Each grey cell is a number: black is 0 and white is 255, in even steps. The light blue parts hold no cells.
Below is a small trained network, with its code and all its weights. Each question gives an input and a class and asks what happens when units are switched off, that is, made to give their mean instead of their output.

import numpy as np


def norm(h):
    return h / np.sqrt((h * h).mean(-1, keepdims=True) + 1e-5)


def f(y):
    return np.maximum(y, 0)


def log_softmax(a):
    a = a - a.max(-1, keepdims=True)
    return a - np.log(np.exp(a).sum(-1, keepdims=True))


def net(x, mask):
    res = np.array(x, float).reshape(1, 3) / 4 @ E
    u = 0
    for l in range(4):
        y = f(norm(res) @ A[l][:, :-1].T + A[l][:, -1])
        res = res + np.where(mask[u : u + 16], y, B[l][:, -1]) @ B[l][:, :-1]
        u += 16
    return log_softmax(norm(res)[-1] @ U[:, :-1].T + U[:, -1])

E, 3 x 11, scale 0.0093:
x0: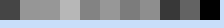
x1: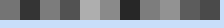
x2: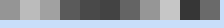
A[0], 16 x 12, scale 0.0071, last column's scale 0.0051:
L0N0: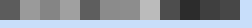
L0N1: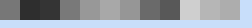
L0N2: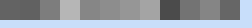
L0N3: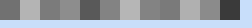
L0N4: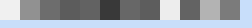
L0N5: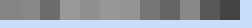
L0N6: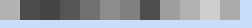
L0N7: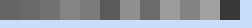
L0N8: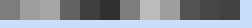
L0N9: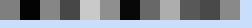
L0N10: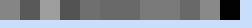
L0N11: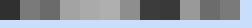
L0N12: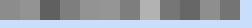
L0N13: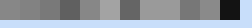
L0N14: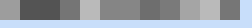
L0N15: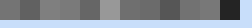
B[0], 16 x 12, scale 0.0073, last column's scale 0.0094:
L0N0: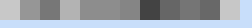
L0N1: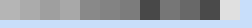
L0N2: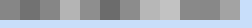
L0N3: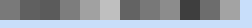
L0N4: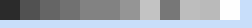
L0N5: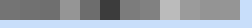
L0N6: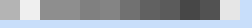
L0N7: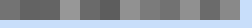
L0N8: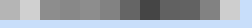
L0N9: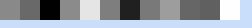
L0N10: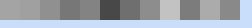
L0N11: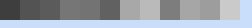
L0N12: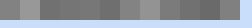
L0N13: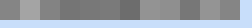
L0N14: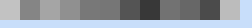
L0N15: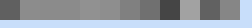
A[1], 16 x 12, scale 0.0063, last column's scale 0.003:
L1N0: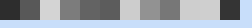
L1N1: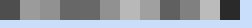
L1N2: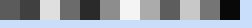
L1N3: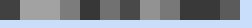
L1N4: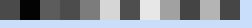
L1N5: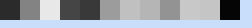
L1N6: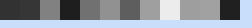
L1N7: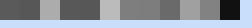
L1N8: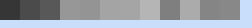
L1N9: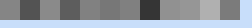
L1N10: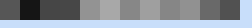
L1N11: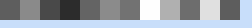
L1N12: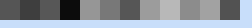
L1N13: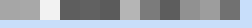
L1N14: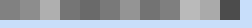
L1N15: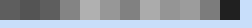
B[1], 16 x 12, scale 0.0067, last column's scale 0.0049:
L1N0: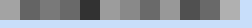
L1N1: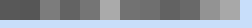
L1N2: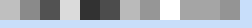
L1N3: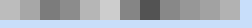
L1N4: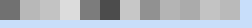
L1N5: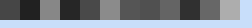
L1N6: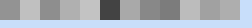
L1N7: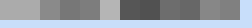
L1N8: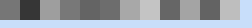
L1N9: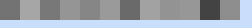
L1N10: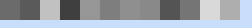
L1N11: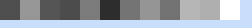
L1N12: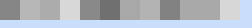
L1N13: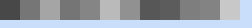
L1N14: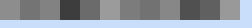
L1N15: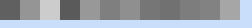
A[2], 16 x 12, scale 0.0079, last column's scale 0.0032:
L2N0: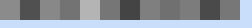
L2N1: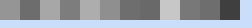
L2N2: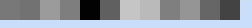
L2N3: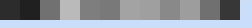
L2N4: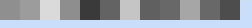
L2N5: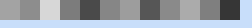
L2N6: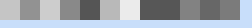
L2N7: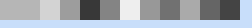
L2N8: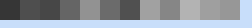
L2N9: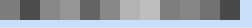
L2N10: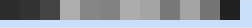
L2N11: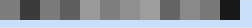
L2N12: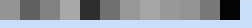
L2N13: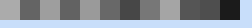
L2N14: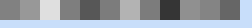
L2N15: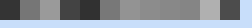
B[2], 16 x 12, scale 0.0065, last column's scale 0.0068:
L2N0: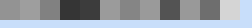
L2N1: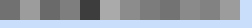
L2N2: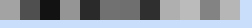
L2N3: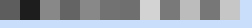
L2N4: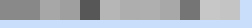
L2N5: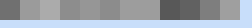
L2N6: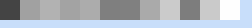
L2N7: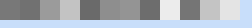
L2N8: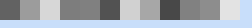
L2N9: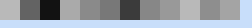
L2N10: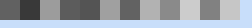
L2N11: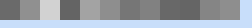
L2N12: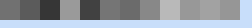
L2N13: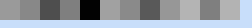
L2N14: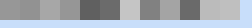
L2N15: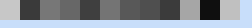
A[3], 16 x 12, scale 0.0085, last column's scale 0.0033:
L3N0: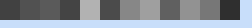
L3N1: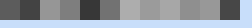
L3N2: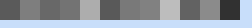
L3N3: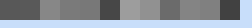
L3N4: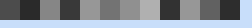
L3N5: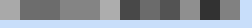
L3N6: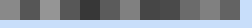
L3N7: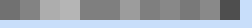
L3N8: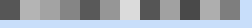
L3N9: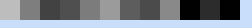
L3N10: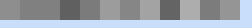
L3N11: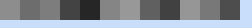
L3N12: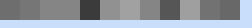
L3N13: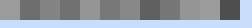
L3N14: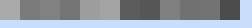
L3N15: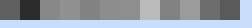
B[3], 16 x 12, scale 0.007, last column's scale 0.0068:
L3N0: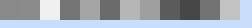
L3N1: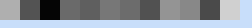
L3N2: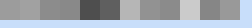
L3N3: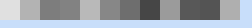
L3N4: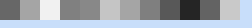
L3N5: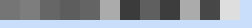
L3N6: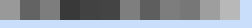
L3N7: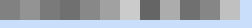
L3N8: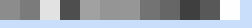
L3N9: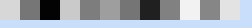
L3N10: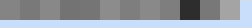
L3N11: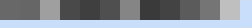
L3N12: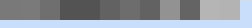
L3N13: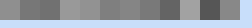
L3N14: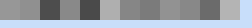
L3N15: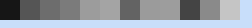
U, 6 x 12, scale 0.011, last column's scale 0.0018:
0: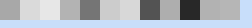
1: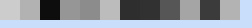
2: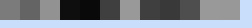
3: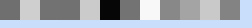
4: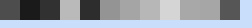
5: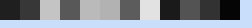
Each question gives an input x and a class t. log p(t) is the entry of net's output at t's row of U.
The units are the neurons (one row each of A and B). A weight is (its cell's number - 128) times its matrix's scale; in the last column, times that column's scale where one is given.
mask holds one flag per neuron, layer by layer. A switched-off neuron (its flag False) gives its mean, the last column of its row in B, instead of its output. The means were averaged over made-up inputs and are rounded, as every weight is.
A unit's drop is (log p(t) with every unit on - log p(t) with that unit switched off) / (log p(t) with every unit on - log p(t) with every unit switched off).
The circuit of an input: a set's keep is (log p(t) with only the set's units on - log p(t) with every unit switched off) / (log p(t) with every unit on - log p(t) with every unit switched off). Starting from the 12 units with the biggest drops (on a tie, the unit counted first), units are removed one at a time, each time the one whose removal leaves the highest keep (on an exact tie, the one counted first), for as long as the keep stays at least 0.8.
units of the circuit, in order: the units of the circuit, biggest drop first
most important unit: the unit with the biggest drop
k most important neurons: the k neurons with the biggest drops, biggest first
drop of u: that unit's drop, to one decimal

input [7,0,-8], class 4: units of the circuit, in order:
[L0N9, L0N11, L1N2]
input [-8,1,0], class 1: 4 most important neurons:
[L0N6, L0N14, L0N11, L0N1]
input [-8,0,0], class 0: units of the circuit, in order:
[L0N6, L0N9]
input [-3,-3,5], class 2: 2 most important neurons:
[L0N9, L0N4]
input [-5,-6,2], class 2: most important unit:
L0N4
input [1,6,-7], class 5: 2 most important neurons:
[L0N11, L0N8]
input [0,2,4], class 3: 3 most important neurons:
[L0N4, L0N1, L0N6]
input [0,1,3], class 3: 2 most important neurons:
[L0N4, L0N1]
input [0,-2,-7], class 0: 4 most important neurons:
[L0N1, L0N9, L0N4, L0N14]
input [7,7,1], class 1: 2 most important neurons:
[L0N4, L0N0]
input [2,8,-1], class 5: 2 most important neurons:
[L0N6, L0N8]
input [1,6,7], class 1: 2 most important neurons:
[L0N8, L0N11]
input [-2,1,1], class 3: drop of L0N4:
1.3
